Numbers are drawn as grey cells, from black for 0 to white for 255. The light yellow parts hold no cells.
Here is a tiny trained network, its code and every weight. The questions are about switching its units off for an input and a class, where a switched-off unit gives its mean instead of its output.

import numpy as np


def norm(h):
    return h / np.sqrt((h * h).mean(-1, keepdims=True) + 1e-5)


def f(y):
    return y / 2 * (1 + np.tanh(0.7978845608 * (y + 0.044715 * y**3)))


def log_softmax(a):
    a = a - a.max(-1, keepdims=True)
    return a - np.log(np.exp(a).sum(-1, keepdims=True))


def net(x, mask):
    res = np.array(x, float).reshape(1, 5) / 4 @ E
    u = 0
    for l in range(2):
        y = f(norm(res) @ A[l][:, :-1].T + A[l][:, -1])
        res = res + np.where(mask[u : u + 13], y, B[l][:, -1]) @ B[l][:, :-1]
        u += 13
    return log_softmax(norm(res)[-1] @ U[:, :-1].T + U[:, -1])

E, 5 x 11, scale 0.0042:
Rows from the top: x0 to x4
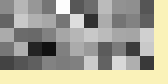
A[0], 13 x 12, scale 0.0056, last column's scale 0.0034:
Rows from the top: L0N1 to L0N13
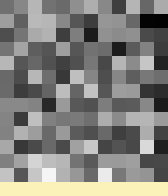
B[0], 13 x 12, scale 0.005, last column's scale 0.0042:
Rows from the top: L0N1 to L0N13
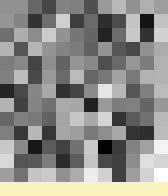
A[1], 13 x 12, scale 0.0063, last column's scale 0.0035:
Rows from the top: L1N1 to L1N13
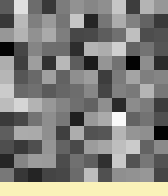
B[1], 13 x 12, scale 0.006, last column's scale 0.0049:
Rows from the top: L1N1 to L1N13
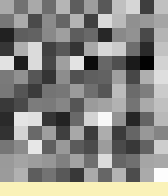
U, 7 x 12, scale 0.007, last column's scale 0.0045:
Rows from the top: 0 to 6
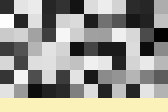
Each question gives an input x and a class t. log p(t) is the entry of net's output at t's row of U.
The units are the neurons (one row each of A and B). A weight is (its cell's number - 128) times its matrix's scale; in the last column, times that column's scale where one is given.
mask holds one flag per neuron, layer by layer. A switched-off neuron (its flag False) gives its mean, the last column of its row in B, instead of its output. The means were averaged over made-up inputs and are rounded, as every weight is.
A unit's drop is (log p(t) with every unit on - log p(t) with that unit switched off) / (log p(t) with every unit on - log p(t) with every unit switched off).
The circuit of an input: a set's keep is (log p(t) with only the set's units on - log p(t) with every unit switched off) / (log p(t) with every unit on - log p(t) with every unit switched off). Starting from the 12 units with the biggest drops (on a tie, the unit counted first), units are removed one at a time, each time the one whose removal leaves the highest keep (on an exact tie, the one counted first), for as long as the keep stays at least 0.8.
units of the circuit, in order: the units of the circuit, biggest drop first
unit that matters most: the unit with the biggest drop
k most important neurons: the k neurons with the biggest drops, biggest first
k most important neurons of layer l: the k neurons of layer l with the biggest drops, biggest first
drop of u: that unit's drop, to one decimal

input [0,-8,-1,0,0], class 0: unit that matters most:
L0N7
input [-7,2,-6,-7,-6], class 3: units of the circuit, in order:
(L0N2 L1N3)
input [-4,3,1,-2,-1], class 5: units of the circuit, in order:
(L0N3 L0N6)
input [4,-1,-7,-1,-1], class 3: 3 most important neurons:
(L0N2 L0N3 L1N3)
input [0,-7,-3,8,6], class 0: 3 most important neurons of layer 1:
(L1N4 L1N9 L1N11)
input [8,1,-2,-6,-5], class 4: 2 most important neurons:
(L0N13 L0N12)
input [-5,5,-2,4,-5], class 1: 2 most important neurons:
(L0N10 L1N5)
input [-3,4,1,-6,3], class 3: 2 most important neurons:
(L0N3 L0N2)
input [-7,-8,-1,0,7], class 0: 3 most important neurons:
(L0N7 L1N4 L0N12)
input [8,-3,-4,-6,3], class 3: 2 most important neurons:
(L0N2 L0N12)
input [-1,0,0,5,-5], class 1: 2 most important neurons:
(L1N5 L0N10)
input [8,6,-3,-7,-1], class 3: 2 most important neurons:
(L0N2 L1N3)
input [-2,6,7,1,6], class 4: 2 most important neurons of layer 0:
(L0N7 L0N10)
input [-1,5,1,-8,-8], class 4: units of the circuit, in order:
(L0N13)
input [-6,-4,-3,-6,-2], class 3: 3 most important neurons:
(L0N3 L0N12 L1N3)
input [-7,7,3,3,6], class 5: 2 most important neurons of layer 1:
(L1N10 L1N2)
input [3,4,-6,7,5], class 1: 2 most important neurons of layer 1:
(L1N5 L1N13)
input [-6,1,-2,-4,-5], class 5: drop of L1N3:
-0.1
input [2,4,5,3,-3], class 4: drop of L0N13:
0.2
